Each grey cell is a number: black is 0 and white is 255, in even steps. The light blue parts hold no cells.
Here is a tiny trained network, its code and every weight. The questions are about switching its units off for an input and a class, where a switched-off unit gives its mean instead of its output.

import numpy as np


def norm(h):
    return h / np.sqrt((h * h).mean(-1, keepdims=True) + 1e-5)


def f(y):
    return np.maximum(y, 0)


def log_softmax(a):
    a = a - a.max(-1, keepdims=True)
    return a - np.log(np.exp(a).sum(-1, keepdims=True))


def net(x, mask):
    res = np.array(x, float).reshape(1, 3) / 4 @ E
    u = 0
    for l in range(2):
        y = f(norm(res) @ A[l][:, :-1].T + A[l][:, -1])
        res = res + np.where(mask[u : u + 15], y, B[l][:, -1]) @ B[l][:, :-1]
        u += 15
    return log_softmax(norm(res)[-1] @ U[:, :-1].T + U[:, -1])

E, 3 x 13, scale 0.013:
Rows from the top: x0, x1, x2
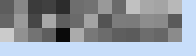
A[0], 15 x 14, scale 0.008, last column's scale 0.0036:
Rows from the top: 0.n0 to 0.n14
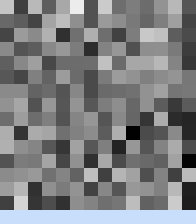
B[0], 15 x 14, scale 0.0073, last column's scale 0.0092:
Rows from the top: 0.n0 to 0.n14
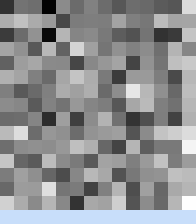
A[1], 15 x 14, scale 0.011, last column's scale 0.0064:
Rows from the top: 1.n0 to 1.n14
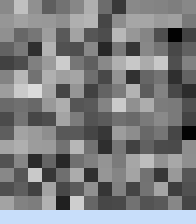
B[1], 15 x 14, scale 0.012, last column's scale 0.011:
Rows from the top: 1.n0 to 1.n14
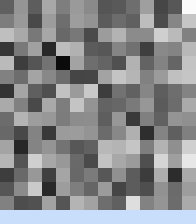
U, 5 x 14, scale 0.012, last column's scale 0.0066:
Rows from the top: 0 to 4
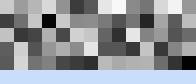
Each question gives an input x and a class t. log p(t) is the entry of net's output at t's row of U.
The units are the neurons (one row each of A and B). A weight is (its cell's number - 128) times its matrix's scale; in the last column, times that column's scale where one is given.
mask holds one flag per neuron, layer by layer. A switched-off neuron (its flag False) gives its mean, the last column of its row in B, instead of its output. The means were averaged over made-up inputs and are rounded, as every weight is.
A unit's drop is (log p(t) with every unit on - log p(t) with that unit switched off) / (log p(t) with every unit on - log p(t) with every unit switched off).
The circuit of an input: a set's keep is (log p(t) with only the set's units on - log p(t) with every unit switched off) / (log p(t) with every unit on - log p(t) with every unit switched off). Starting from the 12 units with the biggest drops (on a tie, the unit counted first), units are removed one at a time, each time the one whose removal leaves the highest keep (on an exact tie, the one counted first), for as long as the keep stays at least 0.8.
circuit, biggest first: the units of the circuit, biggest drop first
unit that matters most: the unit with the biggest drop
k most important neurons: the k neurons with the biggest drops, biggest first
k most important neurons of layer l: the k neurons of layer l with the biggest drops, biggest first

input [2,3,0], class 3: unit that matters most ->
0.n2
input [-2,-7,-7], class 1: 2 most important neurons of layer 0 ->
[0.n0; 0.n6]
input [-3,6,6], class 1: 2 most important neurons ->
[0.n8; 1.n3]
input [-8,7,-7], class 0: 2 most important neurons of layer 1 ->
[1.n5; 1.n0]
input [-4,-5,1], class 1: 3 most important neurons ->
[0.n0; 0.n14; 1.n11]
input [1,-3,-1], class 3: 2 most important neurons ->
[0.n5; 1.n11]
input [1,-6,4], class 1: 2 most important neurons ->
[0.n0; 1.n12]
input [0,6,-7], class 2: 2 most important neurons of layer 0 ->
[0.n0; 0.n8]
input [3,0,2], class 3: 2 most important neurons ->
[0.n10; 1.n1]
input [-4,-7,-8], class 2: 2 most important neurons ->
[1.n4; 0.n2]
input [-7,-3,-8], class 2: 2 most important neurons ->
[1.n4; 0.n14]
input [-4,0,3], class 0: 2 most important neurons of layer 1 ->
[1.n10; 1.n5]
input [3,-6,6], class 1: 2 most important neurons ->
[1.n12; 0.n0]
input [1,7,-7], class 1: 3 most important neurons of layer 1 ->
[1.n13; 1.n3; 1.n14]
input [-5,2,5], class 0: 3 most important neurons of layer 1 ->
[1.n5; 1.n10; 1.n4]
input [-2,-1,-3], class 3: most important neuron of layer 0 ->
[0.n12]
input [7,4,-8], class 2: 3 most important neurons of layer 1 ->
[1.n4; 1.n7; 1.n5]
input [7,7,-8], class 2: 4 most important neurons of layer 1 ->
[1.n4; 1.n7; 1.n5; 1.n10]
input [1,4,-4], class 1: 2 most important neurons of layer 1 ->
[1.n1; 1.n13]
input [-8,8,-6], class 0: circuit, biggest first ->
[1.n5]
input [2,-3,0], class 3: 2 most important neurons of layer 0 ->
[0.n5; 0.n10]
